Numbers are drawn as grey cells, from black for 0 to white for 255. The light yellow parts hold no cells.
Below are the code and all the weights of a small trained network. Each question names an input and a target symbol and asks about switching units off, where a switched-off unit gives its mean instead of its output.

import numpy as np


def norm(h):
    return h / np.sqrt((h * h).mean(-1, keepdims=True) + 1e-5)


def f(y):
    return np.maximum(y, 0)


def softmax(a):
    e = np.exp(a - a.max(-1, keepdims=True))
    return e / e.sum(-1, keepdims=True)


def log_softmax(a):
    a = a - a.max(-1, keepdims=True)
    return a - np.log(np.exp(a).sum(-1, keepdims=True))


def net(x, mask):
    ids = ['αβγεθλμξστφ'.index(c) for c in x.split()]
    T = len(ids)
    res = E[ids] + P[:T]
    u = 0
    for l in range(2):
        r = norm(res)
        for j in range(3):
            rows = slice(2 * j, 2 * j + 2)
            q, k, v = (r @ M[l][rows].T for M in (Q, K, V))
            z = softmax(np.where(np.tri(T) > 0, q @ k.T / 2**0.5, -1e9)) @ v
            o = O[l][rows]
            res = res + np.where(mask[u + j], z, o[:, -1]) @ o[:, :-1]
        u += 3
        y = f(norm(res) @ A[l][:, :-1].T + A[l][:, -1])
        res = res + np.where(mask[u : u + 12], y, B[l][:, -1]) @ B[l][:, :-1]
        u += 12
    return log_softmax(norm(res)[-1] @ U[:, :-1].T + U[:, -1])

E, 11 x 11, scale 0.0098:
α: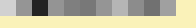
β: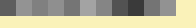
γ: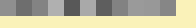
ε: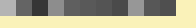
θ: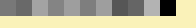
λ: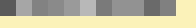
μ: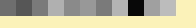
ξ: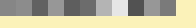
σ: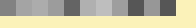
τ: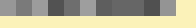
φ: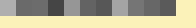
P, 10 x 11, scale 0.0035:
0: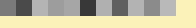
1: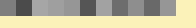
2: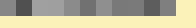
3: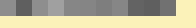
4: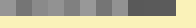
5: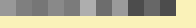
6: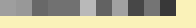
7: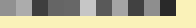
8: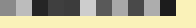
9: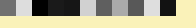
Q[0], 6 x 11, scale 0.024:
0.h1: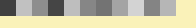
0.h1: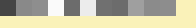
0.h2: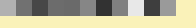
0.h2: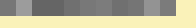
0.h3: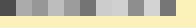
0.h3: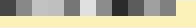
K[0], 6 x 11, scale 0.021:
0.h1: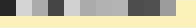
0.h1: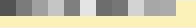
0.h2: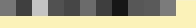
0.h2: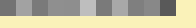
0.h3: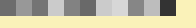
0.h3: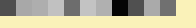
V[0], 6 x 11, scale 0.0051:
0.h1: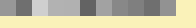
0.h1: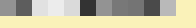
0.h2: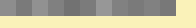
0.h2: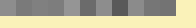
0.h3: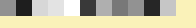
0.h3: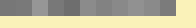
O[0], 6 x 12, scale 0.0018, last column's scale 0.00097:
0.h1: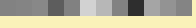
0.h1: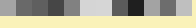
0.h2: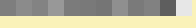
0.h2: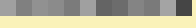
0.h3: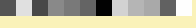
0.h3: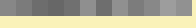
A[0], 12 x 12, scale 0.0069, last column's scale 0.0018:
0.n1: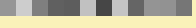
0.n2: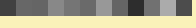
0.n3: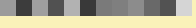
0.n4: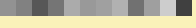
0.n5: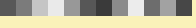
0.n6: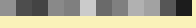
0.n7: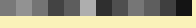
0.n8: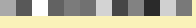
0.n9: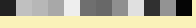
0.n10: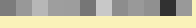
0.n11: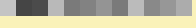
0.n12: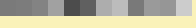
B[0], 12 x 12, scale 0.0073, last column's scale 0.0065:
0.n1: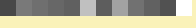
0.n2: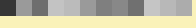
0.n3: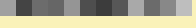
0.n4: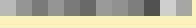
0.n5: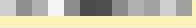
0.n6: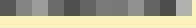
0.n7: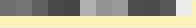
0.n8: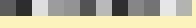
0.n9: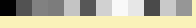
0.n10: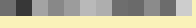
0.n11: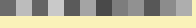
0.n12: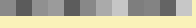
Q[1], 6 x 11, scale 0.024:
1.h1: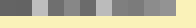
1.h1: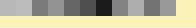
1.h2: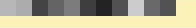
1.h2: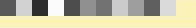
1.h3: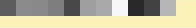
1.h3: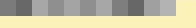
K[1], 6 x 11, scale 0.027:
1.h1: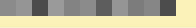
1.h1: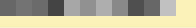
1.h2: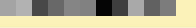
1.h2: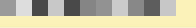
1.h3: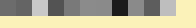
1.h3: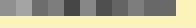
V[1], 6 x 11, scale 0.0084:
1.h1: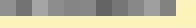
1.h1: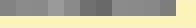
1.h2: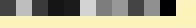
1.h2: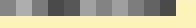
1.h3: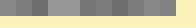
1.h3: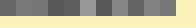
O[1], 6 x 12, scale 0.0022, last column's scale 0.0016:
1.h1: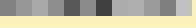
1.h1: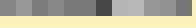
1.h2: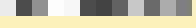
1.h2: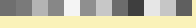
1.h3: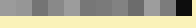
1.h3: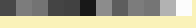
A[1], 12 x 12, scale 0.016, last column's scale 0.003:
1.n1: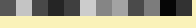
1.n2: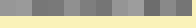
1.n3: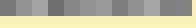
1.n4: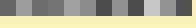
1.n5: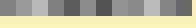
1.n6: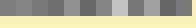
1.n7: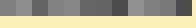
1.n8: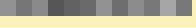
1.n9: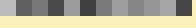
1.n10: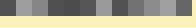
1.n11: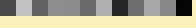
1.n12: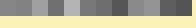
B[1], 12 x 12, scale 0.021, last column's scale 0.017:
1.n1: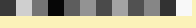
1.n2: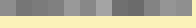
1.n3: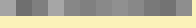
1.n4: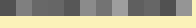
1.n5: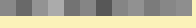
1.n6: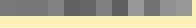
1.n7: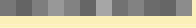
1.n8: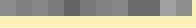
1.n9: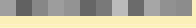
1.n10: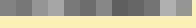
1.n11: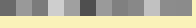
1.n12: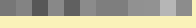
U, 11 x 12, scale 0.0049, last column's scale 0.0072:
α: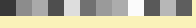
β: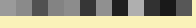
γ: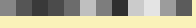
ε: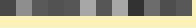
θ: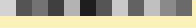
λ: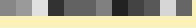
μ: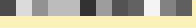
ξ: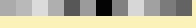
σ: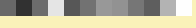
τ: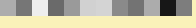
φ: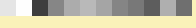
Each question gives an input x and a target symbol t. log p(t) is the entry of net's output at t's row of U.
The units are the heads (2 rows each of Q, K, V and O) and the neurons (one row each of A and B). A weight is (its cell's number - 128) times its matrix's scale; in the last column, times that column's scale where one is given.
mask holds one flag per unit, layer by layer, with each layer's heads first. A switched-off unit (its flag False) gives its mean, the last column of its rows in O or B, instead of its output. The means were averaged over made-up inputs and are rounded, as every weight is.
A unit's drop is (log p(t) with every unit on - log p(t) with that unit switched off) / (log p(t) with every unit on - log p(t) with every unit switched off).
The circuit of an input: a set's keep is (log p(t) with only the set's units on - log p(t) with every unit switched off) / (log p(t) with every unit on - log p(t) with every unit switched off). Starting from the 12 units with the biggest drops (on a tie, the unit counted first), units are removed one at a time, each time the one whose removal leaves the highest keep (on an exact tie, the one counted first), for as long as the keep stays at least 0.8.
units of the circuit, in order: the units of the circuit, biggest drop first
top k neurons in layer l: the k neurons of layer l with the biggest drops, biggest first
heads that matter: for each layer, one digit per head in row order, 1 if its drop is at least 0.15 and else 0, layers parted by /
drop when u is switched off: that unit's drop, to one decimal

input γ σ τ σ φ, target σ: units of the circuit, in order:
[1.n1; 1.h2]
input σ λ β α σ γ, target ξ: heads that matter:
100 / 000
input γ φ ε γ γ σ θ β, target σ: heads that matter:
001 / 000
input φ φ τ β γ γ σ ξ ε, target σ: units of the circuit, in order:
[1.h2; 1.n1]
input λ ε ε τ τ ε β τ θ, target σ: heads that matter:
000 / 010
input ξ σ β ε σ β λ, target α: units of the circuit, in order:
[0.n9; 0.h1; 1.n1]
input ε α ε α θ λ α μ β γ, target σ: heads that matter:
101 / 000
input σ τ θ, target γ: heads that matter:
000 / 000
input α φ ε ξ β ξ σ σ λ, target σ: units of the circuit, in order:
[0.h1; 1.n1; 0.n5]
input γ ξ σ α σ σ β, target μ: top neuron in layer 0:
[0.n8]
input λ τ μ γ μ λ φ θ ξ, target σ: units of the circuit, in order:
[1.h2; 1.n1]
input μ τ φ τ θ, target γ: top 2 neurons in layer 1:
[1.n12; 1.n1]
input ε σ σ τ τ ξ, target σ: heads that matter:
000 / 010
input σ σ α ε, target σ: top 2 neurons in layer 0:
[0.n3; 0.n12]
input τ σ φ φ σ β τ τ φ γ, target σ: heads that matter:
100 / 000
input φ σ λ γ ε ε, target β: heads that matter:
000 / 010
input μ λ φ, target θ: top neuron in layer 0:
[0.n3]
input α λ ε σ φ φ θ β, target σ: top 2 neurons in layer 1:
[1.n1; 1.n10]
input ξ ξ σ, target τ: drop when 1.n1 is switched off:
0.3
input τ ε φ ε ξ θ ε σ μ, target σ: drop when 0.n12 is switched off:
0.1
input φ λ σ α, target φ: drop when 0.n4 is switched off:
0.1
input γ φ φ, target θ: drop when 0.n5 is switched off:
-0.1
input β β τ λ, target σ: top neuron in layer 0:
[0.n5]
